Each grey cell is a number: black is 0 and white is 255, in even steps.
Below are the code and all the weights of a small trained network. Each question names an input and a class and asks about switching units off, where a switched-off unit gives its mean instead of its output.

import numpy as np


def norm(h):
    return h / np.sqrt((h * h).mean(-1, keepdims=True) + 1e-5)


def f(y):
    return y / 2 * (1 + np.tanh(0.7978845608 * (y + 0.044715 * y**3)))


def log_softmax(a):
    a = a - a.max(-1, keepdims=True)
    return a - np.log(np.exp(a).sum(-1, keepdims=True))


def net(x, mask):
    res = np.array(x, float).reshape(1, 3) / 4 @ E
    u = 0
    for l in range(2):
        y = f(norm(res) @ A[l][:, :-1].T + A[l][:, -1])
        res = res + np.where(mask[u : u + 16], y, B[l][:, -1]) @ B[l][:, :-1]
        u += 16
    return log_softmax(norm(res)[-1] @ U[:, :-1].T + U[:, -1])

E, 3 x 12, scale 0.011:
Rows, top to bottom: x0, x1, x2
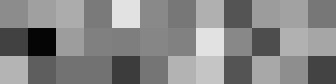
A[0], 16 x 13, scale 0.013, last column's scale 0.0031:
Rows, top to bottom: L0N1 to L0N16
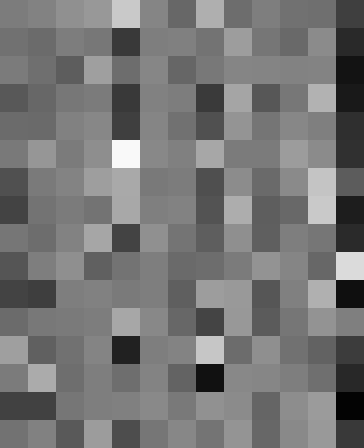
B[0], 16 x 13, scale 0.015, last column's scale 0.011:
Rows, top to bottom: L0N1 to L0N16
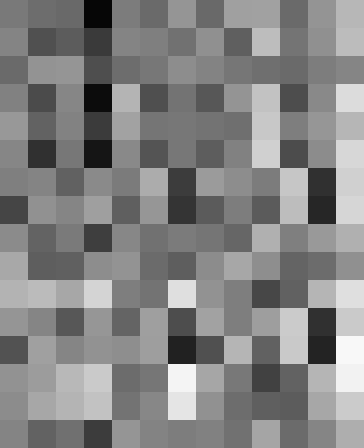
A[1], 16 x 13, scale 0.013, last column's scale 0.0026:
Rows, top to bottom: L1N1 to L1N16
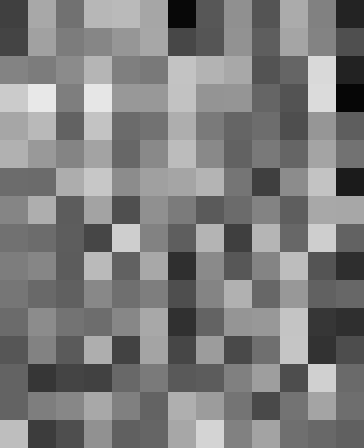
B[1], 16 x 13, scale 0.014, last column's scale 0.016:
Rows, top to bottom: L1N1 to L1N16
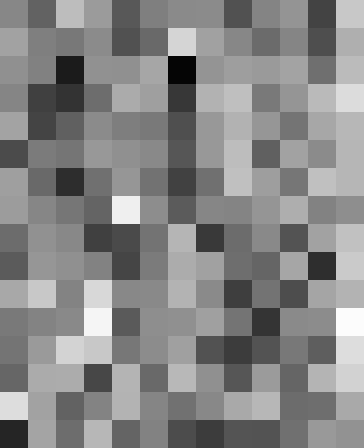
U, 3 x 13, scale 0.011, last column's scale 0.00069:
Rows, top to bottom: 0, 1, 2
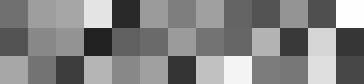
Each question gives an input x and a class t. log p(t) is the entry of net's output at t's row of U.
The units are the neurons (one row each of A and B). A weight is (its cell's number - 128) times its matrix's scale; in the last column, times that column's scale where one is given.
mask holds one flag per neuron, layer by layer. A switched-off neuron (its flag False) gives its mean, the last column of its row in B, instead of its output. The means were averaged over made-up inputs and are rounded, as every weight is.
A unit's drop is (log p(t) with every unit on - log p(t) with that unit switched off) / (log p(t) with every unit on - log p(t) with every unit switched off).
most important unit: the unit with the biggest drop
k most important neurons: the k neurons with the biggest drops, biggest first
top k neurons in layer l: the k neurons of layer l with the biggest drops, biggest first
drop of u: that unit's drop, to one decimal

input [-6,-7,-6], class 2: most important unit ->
L0N14
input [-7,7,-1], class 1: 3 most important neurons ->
L0N4; L0N2; L0N14
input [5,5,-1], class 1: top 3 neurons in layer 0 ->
L0N6; L0N1; L0N14
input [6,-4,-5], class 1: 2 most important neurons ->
L0N13; L0N6
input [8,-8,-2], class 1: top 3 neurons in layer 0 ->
L0N6; L0N11; L0N15
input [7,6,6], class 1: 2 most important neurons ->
L0N8; L0N7
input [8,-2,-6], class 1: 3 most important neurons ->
L0N6; L0N1; L0N13
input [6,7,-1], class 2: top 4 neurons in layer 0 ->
L0N11; L0N15; L0N4; L0N2
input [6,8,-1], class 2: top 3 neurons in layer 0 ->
L0N11; L0N15; L0N4
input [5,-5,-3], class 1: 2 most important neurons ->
L0N6; L0N11
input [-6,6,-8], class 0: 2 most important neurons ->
L0N8; L0N7
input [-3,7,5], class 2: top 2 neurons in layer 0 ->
L0N11; L0N15
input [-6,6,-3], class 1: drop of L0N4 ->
1.2
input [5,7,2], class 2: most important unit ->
L0N11
